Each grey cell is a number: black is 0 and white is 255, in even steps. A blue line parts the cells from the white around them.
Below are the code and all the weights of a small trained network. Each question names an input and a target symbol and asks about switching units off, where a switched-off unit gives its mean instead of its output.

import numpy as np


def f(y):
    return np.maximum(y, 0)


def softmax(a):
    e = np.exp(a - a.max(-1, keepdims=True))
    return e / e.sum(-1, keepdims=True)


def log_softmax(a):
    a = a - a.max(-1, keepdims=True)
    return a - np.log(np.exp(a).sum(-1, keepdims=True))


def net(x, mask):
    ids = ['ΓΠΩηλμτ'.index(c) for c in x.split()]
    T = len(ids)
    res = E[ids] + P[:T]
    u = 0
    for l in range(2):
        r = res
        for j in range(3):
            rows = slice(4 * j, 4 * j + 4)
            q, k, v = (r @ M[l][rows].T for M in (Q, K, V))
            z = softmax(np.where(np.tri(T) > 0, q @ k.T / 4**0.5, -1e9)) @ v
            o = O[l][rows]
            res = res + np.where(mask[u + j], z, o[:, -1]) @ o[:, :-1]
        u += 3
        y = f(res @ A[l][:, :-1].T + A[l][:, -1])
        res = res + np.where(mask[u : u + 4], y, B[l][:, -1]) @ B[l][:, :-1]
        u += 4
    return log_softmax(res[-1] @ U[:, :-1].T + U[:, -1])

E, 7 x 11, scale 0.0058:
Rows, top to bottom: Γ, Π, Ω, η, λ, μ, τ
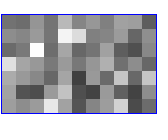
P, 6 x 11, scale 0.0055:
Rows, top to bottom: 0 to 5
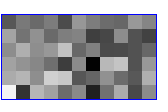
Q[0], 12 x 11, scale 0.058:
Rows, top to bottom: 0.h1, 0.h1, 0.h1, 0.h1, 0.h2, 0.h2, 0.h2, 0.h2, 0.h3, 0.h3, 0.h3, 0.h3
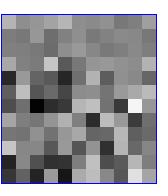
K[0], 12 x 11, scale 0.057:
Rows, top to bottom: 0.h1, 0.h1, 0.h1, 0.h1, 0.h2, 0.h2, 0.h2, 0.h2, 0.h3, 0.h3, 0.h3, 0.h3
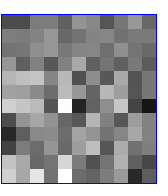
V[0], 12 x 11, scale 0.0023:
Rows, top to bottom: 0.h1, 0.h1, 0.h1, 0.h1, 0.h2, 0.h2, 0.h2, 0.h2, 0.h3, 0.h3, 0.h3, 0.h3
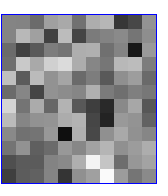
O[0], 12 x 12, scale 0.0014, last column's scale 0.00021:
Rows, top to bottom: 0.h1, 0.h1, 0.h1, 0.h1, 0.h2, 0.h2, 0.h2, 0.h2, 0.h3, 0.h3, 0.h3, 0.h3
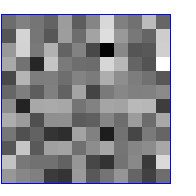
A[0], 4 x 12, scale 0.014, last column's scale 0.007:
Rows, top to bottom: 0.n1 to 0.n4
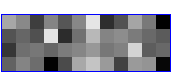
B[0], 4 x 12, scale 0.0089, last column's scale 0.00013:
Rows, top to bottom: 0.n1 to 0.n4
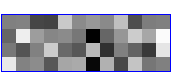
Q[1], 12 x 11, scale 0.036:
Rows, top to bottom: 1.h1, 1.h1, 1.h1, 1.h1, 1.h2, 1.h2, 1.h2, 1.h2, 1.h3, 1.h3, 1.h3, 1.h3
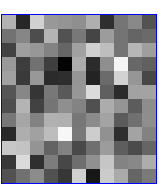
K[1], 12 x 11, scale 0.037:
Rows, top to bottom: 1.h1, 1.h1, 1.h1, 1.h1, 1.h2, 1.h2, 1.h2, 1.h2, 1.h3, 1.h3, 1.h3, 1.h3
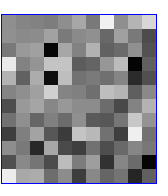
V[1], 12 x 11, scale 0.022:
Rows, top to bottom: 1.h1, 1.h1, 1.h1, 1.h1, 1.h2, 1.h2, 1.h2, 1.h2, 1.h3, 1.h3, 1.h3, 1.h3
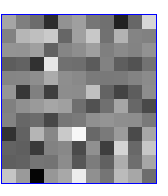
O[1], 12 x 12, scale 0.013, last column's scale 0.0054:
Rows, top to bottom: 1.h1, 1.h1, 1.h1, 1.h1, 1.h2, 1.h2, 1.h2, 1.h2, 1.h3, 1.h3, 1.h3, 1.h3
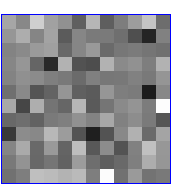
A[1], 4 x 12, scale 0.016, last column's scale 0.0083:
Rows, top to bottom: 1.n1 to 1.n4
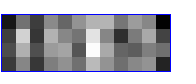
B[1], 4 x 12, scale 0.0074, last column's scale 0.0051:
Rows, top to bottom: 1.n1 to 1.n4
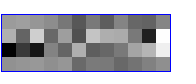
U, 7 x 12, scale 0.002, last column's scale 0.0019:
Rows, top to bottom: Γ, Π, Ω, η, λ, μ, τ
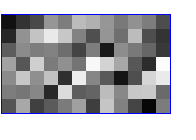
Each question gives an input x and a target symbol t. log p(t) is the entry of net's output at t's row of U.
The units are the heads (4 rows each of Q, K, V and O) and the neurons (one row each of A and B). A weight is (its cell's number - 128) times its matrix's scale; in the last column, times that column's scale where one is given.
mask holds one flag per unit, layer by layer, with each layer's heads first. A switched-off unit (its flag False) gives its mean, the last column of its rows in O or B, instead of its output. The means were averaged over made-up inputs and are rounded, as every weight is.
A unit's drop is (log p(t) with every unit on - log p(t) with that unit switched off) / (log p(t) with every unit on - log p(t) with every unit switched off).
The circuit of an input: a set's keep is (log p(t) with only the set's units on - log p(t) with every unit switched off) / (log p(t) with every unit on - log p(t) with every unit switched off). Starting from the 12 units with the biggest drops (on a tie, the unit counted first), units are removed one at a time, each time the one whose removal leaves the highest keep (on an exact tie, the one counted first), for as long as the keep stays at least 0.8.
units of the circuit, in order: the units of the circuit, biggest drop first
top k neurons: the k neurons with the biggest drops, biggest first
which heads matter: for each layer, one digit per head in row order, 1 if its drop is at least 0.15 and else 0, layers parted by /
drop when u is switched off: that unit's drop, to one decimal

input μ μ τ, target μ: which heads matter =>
000 / 100
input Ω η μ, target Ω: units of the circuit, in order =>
[1.h3]
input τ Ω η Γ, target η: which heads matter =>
000 / 001
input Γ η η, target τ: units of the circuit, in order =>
[1.h1 0.n3]
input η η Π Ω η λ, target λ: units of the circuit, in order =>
[1.h3 1.h1]
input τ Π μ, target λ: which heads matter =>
000 / 010
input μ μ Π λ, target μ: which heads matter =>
000 / 100
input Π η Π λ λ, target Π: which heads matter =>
000 / 001
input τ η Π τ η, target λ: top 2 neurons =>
[0.n2 1.n2]
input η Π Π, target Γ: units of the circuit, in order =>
[1.n3 1.h3 1.h2]
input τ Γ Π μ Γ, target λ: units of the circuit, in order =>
[1.h2 0.n2]
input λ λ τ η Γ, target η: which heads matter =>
000 / 111
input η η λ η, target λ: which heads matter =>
000 / 101
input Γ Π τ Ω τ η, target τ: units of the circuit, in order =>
[1.h1]
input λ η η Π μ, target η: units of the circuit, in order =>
[1.n2 1.h2 1.h3 1.h1]
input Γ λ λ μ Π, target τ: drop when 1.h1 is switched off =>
0.9
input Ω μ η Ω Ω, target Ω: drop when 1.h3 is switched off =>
0.9
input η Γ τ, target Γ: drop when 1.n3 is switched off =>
1.2
